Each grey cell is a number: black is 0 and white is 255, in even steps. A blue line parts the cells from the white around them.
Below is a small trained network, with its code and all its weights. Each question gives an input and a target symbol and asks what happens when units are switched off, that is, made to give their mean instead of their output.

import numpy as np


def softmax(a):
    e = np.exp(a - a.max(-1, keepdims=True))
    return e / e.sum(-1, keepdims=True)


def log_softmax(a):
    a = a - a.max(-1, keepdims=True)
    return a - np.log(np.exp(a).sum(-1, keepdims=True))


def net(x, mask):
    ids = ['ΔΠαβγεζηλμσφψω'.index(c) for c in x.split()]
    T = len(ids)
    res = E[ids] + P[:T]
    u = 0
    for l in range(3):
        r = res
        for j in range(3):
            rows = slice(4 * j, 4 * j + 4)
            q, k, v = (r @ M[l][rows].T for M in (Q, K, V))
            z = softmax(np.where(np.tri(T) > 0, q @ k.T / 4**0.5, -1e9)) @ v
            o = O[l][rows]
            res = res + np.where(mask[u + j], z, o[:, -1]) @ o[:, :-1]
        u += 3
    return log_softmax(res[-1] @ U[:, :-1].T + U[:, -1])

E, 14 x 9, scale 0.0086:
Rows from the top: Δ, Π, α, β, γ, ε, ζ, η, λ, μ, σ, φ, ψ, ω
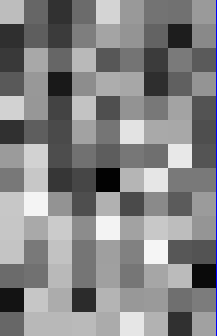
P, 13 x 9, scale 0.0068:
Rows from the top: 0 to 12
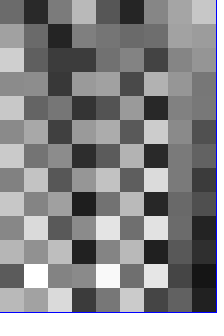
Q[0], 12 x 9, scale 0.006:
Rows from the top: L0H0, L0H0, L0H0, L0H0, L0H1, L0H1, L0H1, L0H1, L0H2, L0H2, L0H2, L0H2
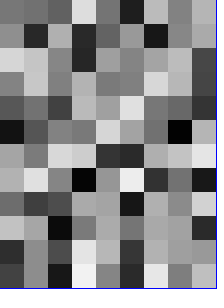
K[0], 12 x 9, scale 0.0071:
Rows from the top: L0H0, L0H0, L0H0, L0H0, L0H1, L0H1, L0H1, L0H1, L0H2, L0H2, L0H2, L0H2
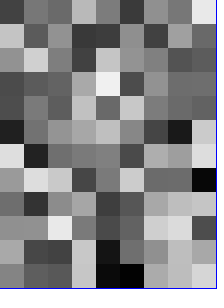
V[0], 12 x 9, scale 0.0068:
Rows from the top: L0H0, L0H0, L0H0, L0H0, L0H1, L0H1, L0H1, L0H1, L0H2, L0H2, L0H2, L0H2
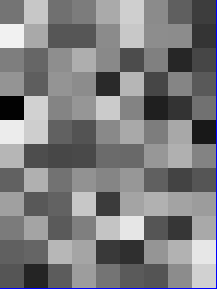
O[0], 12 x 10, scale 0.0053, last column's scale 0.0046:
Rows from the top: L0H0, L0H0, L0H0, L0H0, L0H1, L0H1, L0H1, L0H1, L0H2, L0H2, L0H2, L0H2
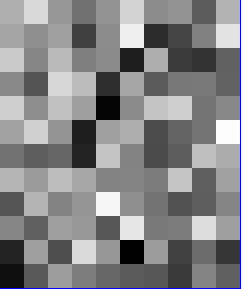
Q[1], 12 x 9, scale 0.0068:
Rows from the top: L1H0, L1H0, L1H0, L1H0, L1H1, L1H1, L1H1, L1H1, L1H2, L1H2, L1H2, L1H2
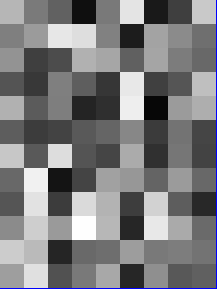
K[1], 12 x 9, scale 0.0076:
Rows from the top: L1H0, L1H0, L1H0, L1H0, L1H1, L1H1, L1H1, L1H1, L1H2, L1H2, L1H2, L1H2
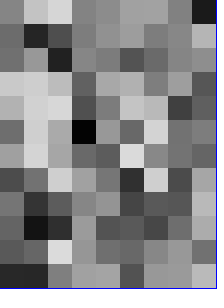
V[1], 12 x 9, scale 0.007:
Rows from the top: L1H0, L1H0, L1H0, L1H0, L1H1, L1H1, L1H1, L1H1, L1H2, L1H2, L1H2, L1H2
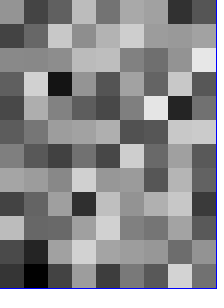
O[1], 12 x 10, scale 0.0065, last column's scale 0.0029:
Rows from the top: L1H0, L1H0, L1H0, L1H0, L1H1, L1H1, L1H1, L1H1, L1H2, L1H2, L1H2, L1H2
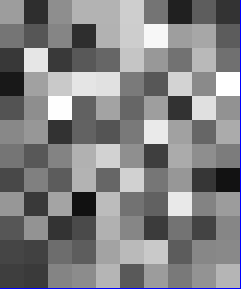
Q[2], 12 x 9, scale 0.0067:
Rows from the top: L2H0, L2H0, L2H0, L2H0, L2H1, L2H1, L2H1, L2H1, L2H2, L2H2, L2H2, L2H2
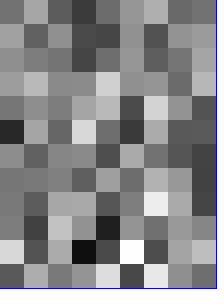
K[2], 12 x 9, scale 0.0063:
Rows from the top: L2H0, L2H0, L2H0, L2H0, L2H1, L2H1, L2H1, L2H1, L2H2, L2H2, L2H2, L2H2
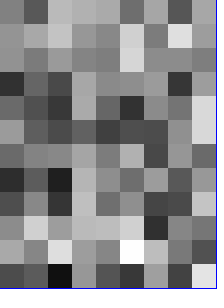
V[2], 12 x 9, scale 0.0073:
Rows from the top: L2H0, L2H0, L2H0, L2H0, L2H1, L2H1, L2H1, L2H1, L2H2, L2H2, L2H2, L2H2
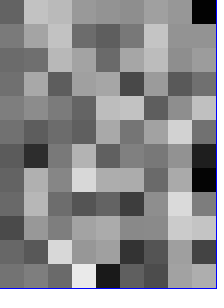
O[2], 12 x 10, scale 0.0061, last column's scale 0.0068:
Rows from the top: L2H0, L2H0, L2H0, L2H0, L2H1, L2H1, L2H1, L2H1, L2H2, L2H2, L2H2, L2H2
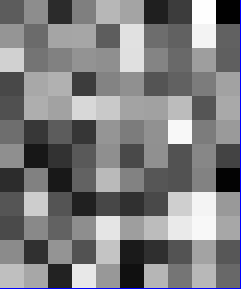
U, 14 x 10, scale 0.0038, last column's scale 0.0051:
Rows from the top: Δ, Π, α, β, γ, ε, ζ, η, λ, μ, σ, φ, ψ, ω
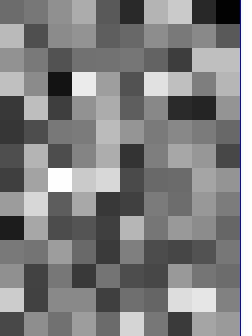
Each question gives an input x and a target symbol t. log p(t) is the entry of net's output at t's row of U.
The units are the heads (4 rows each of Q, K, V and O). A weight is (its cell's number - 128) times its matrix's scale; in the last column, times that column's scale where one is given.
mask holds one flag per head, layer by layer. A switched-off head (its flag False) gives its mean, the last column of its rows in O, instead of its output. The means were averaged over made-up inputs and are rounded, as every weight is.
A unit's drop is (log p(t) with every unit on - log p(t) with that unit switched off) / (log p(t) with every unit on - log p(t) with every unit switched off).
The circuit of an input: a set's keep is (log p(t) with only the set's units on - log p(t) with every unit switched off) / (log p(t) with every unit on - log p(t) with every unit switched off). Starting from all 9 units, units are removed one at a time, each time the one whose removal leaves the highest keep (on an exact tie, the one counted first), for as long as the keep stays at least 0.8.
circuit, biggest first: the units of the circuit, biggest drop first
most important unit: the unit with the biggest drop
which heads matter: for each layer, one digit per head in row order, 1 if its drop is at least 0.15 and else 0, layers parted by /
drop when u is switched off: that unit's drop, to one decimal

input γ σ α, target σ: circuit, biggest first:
L2H2, L1H0, L0H0
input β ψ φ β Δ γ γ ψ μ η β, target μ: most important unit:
L2H1
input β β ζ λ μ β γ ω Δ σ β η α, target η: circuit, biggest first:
L1H1, L0H0
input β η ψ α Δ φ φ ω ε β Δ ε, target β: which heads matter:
010 / 000 / 001
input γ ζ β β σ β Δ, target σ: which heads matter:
000 / 100 / 001
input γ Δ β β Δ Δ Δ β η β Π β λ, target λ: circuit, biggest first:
L1H2, L0H2, L2H1, L2H2
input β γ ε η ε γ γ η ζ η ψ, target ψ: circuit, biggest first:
L0H2, L1H2, L2H0
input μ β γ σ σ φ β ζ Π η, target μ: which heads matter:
000 / 011 / 001
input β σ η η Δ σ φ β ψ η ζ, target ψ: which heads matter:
011 / 101 / 100
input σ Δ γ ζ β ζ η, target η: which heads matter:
000 / 010 / 010
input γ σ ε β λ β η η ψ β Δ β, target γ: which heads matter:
001 / 101 / 100
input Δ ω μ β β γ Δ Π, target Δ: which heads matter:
110 / 101 / 110
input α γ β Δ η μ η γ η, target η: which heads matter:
100 / 010 / 010
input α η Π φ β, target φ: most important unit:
L1H2
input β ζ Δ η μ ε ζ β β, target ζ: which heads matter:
111 / 111 / 111
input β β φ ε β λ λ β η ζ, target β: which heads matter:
010 / 001 / 001
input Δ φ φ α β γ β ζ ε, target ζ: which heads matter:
001 / 111 / 111
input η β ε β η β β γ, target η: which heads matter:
001 / 010 / 000
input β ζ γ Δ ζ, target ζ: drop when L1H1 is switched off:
0.2
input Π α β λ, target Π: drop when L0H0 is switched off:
0.3
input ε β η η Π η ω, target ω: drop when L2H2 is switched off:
0.2
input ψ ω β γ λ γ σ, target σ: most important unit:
L2H2
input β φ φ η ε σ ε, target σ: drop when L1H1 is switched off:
0.2
